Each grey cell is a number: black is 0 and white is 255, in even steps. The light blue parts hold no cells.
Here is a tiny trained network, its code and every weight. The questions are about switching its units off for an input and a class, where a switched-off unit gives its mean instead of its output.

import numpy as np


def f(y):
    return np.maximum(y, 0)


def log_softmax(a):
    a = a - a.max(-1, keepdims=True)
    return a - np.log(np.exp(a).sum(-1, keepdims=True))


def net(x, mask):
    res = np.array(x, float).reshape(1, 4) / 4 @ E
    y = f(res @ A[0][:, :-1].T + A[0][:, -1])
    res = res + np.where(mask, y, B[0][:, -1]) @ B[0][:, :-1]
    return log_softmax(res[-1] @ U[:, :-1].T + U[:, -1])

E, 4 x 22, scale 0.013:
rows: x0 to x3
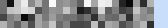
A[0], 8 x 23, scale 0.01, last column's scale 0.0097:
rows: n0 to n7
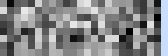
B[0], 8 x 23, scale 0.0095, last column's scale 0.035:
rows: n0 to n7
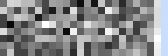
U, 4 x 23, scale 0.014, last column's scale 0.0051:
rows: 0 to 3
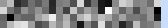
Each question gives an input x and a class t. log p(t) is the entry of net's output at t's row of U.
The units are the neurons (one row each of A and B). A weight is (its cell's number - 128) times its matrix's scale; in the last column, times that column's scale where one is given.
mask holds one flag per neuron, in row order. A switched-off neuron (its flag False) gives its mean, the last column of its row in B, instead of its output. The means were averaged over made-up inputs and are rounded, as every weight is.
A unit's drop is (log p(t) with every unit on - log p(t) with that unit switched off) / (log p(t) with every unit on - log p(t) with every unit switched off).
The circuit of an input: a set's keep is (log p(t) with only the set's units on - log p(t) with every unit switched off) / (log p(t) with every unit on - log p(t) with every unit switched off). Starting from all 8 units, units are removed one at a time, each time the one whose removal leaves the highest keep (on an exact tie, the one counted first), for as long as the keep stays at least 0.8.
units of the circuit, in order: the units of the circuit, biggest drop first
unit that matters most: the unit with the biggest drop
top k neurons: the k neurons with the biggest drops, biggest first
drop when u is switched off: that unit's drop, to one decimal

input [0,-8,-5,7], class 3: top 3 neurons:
n0; n3; n4
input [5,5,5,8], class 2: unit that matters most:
n5
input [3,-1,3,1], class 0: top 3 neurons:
n1; n6; n7
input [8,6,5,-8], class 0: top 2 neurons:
n7; n6
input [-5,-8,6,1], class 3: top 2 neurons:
n0; n1
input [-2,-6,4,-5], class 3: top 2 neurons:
n0; n5
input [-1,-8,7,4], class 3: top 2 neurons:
n0; n1
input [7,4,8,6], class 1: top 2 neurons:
n4; n2
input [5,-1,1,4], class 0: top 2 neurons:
n6; n7
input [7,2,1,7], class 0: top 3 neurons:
n6; n7; n3
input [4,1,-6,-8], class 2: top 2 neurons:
n3; n4
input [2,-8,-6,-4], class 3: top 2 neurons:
n0; n4
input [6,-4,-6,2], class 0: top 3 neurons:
n7; n6; n4
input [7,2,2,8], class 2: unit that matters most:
n5
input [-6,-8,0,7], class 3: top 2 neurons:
n0; n3
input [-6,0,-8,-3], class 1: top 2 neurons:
n6; n7
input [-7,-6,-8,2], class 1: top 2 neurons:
n6; n7
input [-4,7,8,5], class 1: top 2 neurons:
n0; n4
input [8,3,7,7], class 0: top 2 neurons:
n6; n7
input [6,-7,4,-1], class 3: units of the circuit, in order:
n0
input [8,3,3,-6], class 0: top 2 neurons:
n7; n6
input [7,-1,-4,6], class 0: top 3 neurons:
n7; n6; n3
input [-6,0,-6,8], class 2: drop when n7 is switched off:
0.3
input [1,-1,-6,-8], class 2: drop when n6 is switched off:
0.0
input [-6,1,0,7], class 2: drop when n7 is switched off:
0.7
